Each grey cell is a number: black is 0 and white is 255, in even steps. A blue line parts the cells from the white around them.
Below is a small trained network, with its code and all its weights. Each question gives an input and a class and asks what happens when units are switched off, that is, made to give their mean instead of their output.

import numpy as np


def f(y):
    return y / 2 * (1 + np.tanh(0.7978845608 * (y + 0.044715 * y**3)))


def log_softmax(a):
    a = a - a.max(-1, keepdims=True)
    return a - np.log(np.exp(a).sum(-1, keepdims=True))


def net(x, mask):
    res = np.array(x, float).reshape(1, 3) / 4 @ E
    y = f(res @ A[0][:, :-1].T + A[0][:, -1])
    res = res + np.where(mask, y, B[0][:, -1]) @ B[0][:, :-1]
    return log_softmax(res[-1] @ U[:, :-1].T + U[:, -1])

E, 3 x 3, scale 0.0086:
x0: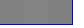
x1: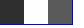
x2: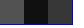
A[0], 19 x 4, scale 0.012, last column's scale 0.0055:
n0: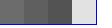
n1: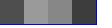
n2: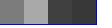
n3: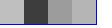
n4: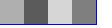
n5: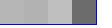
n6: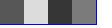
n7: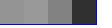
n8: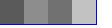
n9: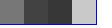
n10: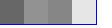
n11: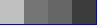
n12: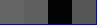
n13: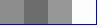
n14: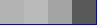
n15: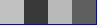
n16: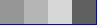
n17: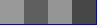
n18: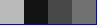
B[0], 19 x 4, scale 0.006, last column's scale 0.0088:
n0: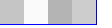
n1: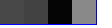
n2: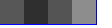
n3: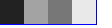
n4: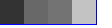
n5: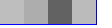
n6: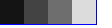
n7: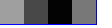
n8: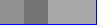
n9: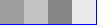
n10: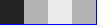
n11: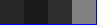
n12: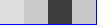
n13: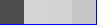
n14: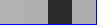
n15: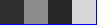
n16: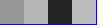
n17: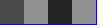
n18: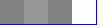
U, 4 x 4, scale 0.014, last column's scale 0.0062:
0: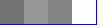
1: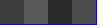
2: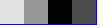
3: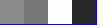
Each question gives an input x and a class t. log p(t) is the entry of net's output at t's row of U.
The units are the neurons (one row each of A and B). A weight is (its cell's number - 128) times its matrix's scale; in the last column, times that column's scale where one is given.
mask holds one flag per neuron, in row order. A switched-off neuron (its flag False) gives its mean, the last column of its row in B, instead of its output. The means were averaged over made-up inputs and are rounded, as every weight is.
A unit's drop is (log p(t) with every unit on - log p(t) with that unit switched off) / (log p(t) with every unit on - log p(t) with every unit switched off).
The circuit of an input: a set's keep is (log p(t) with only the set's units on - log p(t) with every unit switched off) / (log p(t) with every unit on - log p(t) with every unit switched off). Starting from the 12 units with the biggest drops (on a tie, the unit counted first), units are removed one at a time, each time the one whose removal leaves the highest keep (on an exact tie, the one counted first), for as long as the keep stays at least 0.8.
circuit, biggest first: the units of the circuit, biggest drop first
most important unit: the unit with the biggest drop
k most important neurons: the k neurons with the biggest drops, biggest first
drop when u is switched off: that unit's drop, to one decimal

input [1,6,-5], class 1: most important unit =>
n6
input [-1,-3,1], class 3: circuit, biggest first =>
(n16, n14, n12)
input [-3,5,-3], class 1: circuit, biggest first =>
(n6, n0)
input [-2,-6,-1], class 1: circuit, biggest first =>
(n15, n4)
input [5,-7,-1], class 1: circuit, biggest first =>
(n15, n4)
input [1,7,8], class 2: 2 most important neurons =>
(n12, n0)
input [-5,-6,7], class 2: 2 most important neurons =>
(n12, n0)
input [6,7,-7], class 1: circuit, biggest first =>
(n6, n1)
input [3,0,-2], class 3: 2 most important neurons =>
(n15, n12)
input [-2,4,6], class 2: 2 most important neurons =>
(n12, n3)
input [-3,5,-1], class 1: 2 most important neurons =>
(n6, n0)
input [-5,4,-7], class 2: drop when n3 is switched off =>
0.1
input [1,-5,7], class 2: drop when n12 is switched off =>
0.7
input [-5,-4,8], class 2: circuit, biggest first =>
(n12)
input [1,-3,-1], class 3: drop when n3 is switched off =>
-0.1
